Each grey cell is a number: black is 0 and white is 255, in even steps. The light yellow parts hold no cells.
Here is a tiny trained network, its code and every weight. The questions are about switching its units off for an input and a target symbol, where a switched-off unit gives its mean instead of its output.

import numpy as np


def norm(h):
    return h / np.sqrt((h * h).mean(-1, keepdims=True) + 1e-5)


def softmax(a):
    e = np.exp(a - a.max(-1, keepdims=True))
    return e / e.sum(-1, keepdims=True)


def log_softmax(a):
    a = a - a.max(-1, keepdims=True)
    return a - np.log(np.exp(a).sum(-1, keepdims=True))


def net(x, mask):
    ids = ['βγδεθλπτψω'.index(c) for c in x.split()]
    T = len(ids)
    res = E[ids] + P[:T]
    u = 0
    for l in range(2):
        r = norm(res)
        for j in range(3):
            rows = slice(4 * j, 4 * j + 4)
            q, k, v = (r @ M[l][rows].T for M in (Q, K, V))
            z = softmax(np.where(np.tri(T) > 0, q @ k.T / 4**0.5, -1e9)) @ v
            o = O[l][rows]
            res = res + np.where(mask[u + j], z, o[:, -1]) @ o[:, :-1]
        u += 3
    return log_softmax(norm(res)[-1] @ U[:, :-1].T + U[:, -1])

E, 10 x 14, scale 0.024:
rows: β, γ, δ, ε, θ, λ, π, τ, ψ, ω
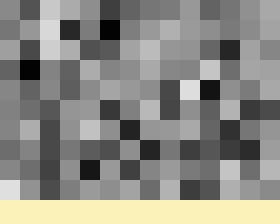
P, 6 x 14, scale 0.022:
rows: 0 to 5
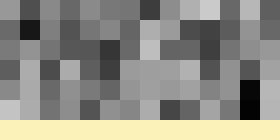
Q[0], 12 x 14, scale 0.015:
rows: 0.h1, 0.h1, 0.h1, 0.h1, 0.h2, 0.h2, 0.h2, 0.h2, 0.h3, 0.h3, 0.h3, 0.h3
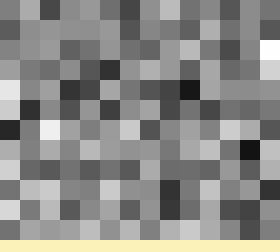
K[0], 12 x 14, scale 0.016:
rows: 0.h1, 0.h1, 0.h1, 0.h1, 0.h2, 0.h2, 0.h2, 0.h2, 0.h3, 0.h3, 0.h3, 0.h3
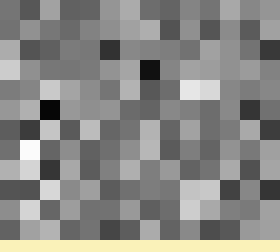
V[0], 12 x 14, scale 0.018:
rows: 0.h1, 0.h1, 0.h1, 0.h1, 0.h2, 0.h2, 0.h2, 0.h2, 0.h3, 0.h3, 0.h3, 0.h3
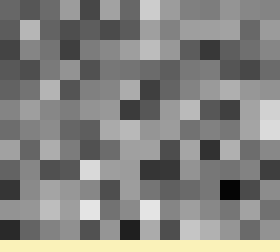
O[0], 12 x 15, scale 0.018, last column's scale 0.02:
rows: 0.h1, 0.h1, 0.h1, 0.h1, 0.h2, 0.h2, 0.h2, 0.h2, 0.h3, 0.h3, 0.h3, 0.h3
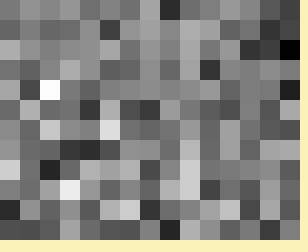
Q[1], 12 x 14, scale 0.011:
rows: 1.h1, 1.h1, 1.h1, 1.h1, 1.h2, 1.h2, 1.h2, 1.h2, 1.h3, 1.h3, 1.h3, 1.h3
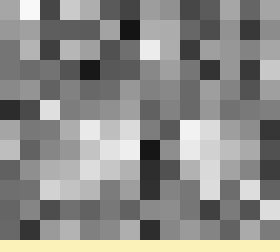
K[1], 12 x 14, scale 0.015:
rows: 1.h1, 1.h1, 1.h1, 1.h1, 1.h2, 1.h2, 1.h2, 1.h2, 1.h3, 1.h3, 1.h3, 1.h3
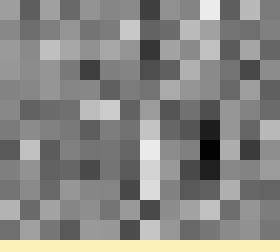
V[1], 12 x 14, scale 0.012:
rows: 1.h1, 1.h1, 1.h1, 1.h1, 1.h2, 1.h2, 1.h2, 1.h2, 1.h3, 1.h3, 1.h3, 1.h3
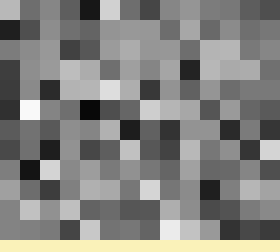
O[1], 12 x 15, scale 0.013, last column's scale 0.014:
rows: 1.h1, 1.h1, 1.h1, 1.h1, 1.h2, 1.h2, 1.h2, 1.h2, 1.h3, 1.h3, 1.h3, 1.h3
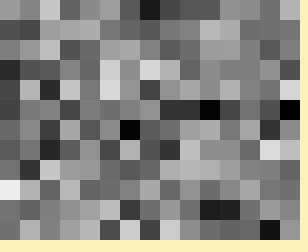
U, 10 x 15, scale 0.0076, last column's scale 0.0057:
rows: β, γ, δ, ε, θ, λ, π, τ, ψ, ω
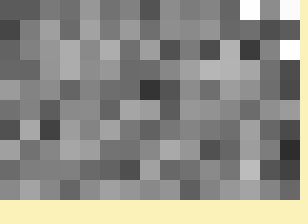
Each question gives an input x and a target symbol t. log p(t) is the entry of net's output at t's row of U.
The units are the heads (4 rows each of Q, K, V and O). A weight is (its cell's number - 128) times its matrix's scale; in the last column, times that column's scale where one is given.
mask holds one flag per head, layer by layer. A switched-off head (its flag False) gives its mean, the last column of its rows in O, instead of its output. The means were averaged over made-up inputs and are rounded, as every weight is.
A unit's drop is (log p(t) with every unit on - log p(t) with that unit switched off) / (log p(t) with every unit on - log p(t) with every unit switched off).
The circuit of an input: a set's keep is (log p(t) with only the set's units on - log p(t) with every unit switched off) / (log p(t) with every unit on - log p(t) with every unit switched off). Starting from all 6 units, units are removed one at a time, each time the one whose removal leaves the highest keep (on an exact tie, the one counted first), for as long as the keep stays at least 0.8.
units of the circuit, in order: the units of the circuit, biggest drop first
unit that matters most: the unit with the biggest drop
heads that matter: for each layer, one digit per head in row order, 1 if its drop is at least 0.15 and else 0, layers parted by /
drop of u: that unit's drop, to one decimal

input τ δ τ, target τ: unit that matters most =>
0.h3
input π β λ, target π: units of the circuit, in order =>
0.h2; 0.h3
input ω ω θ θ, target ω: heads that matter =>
001 / 000
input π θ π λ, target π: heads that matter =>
010 / 000
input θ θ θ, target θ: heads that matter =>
010 / 100
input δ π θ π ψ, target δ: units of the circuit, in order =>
0.h1; 0.h2
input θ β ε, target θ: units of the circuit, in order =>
0.h2; 1.h1
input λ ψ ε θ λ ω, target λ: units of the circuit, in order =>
0.h2; 1.h1
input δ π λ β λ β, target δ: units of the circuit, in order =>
0.h3; 0.h1
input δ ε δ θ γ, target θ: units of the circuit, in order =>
0.h2; 1.h1
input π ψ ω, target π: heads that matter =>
010 / 010
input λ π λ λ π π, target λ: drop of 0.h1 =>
0.0
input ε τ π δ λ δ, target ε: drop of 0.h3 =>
0.3
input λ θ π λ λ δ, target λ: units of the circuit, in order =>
0.h2
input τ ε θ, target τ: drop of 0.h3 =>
0.2
